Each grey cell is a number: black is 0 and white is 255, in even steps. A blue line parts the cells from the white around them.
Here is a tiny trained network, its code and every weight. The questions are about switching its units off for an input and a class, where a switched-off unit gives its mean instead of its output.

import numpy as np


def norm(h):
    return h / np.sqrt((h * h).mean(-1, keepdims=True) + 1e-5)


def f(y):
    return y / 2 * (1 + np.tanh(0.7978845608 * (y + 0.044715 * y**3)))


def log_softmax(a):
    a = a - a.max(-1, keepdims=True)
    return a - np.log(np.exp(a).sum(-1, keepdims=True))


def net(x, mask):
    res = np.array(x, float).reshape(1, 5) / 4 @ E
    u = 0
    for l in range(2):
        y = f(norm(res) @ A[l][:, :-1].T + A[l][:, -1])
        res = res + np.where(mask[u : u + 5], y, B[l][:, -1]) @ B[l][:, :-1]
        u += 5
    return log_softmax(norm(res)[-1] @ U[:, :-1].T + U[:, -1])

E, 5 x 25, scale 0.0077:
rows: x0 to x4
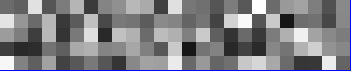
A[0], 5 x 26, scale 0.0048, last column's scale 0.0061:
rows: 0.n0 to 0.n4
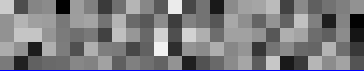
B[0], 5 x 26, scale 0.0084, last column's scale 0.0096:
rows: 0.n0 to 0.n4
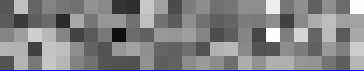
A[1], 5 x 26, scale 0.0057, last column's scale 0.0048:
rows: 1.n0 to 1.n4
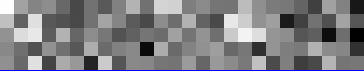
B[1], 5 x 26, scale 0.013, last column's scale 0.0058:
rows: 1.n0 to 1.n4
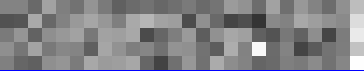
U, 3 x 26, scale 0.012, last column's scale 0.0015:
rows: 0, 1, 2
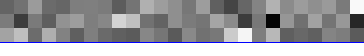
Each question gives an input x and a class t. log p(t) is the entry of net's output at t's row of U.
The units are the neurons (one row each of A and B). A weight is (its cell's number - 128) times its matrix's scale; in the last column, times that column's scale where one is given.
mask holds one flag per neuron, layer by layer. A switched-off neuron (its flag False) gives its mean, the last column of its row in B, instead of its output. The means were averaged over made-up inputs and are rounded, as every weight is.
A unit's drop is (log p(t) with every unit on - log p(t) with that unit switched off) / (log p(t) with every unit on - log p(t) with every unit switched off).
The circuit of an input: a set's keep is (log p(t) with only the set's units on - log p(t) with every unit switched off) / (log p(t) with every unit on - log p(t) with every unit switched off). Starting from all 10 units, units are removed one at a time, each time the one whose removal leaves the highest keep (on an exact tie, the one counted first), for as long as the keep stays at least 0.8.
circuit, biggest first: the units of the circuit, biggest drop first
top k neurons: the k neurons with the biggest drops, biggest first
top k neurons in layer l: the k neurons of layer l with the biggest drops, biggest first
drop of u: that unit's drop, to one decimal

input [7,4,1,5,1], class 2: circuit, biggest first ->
(1.n1)
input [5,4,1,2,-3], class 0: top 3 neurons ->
(0.n1; 1.n2; 0.n3)
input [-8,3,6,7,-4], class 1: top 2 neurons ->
(0.n0; 0.n2)
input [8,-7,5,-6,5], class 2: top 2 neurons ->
(1.n1; 1.n0)
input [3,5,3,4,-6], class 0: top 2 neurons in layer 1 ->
(1.n2; 1.n4)
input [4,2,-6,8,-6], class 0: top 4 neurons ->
(0.n4; 1.n2; 1.n4; 0.n3)
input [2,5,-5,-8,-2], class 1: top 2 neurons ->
(1.n1; 1.n2)
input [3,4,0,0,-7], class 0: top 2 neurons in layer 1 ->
(1.n4; 1.n2)
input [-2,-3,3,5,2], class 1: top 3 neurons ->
(0.n0; 0.n2; 1.n3)
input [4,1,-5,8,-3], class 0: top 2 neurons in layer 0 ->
(0.n4; 0.n3)
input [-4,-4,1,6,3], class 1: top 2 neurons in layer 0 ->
(0.n0; 0.n2)
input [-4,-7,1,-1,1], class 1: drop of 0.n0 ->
0.5
